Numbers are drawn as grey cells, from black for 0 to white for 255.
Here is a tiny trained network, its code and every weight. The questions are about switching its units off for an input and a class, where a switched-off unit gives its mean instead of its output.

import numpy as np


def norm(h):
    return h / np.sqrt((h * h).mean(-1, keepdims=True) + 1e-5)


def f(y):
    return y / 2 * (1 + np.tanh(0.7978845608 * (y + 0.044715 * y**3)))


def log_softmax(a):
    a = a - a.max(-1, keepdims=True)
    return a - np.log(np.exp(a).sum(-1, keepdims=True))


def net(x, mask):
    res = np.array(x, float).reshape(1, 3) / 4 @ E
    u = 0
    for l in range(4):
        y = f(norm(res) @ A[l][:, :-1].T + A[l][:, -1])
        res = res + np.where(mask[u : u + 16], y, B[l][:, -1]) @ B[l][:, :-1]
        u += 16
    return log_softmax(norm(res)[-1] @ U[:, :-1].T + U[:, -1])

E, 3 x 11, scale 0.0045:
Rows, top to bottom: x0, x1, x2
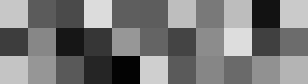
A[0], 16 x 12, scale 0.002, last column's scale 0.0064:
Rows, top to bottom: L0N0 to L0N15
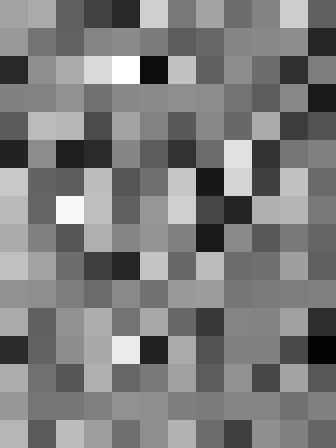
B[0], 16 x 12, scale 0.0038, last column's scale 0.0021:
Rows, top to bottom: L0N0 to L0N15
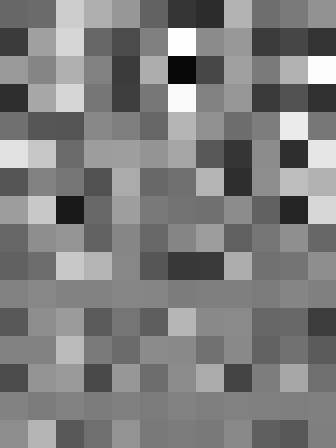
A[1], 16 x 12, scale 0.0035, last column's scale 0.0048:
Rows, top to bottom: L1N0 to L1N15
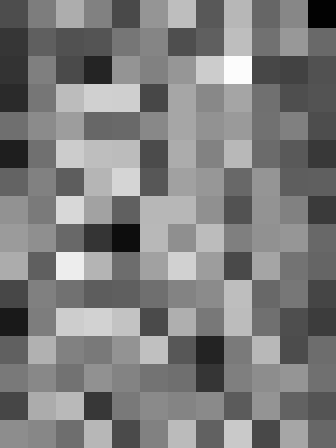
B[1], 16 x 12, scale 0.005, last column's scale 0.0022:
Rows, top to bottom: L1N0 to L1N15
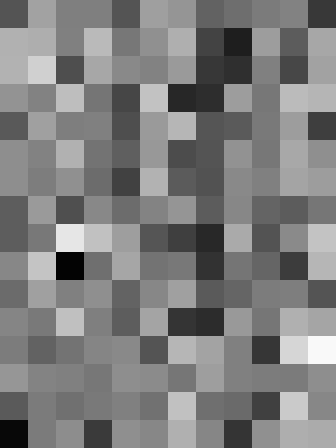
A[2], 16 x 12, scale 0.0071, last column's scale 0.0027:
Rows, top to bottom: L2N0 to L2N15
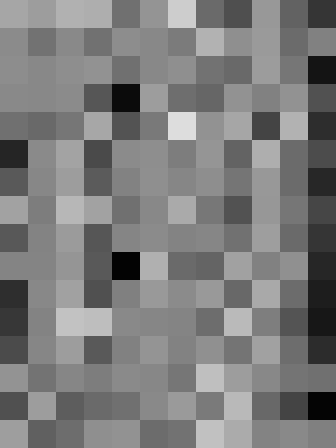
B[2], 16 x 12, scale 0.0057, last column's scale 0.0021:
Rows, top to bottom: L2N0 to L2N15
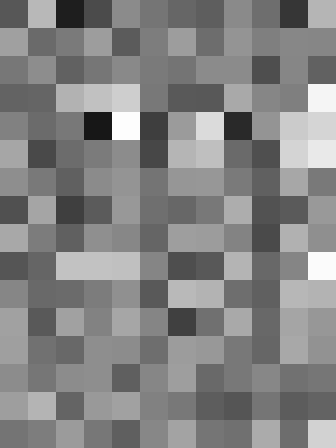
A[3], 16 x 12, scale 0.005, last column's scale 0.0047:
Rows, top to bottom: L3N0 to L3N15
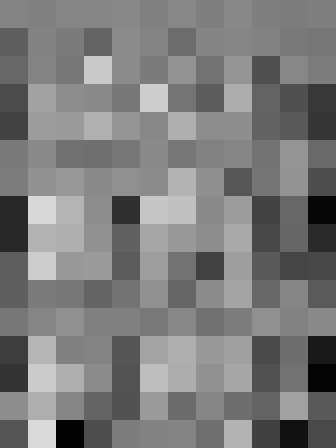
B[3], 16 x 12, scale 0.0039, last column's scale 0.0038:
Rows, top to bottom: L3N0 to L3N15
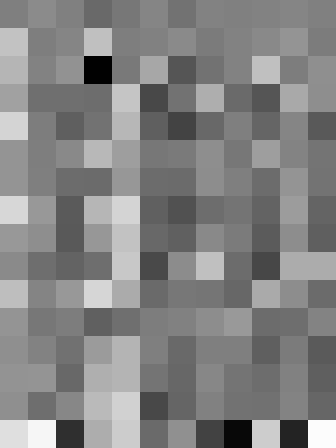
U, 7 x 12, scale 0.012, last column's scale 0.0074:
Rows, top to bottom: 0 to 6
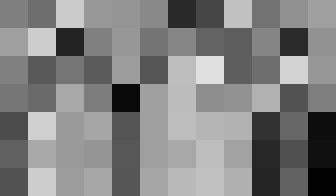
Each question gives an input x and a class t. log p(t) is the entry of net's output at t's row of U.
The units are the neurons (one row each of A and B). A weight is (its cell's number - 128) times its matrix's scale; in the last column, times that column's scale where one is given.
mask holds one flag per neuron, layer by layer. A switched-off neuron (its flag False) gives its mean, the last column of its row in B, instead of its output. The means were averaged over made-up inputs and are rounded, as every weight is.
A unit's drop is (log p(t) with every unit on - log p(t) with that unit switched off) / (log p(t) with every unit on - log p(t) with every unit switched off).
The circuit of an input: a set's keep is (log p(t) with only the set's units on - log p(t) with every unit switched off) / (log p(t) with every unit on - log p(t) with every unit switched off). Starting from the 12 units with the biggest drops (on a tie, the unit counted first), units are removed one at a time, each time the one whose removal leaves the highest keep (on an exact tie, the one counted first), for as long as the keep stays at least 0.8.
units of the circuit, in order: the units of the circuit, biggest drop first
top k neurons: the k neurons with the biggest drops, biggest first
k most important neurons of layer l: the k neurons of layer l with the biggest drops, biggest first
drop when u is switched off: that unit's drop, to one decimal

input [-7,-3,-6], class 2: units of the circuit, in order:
L2N5
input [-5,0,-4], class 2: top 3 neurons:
L1N8; L0N0; L0N9
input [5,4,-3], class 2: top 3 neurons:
L0N7; L1N9; L3N15
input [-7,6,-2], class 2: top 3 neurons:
L2N5; L0N7; L1N9
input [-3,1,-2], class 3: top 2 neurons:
L1N15; L1N12
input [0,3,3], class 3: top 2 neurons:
L0N2; L0N7
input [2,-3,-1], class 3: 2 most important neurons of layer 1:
L1N1; L1N2
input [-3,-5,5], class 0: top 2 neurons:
L0N5; L1N1
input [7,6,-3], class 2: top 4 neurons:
L2N4; L0N7; L1N9; L2N0
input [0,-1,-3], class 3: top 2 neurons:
L0N2; L1N8
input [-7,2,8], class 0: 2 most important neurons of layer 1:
L1N15; L1N8
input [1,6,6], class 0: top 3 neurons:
L0N7; L1N9; L2N3
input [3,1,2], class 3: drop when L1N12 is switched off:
0.6
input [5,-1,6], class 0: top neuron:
L1N12
